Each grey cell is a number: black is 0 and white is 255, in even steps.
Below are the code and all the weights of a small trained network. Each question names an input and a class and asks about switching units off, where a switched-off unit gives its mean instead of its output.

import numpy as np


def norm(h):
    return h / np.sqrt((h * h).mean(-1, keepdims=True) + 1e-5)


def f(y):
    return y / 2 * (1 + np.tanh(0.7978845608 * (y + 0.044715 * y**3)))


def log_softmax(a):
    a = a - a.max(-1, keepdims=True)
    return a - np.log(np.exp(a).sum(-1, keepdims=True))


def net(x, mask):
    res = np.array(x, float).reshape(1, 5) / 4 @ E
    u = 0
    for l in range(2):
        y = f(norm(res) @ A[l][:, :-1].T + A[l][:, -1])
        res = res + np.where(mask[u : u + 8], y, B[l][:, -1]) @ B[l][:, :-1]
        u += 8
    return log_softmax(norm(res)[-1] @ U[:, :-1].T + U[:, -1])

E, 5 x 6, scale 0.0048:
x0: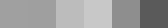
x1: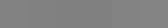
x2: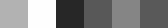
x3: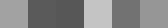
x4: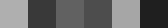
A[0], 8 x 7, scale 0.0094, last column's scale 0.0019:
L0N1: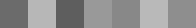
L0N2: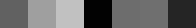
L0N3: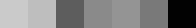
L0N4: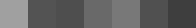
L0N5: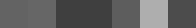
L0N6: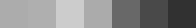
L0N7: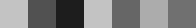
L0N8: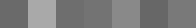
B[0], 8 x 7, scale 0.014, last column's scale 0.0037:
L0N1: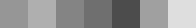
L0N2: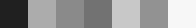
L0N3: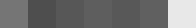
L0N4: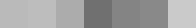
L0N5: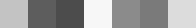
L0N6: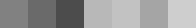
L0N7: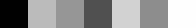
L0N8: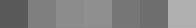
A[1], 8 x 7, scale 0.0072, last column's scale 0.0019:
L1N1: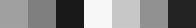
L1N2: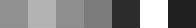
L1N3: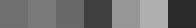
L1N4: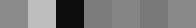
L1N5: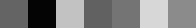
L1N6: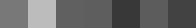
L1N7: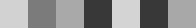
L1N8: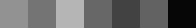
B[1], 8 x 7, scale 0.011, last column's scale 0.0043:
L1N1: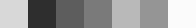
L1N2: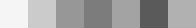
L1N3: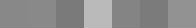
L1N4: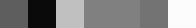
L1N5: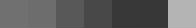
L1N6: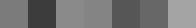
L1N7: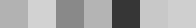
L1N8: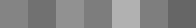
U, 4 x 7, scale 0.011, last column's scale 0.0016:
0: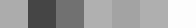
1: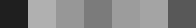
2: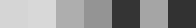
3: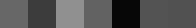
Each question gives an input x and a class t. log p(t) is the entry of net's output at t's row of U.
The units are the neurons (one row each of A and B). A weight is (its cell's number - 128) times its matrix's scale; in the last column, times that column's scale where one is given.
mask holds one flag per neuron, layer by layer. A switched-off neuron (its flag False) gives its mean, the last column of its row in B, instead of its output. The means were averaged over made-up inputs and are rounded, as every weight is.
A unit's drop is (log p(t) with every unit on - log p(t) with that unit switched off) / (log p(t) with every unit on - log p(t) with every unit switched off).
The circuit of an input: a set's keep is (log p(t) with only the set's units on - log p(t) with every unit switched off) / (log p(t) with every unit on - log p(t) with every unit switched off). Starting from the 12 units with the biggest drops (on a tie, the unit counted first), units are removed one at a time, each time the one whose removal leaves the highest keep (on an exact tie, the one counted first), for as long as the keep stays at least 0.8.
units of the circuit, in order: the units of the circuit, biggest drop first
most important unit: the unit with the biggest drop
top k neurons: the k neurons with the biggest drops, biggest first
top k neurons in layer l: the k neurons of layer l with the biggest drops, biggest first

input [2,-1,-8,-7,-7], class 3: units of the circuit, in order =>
L1N5; L0N7
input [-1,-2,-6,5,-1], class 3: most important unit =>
L1N5
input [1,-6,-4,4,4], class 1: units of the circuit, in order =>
L0N5; L1N1
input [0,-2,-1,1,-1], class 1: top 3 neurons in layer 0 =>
L0N7; L0N4; L0N3
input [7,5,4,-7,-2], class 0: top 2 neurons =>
L0N6; L0N7
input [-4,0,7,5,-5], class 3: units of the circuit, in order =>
L0N3; L1N4
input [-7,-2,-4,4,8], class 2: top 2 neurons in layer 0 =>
L0N4; L0N6
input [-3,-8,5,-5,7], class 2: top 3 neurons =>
L0N4; L1N7; L0N7
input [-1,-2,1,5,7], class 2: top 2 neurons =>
L0N4; L1N7
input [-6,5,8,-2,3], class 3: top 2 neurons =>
L0N6; L0N3
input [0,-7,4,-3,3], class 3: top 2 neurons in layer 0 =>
L0N7; L0N3
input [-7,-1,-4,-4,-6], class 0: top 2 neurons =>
L0N5; L0N7
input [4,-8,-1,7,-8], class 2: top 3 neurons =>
L0N1; L1N2; L0N2
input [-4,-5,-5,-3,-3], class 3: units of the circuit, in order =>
L1N5
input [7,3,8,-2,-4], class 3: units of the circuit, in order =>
L0N3; L1N4
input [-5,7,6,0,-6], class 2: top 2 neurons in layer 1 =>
L1N2; L1N5
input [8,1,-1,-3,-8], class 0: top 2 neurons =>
L0N6; L1N1
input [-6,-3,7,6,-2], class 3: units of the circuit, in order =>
L0N6; L1N4
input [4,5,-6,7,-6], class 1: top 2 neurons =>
L0N5; L0N7
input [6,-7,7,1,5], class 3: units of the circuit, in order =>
L0N3
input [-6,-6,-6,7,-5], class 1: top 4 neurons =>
L0N7; L0N6; L0N3; L1N4
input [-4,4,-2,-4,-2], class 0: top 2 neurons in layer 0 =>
L0N5; L0N7
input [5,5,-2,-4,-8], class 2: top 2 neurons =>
L0N5; L0N7
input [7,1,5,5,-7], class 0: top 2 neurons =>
L0N6; L0N4
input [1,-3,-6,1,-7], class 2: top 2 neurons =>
L1N2; L0N3
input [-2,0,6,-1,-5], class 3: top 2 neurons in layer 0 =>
L0N3; L0N4
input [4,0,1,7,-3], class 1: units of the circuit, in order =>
L0N7
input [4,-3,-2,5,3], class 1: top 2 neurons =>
L0N7; L0N5
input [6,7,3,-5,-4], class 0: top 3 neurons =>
L0N6; L0N7; L1N1
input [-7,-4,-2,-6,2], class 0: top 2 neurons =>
L0N5; L0N7
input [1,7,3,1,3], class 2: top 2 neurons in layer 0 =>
L0N4; L0N1
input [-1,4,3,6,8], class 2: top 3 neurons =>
L0N4; L1N7; L0N2
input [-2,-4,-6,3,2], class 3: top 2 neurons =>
L1N5; L0N2
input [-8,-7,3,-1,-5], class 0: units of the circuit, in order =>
L0N5
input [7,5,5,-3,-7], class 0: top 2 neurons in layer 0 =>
L0N6; L0N4
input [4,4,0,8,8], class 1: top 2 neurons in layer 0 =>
L0N7; L0N5
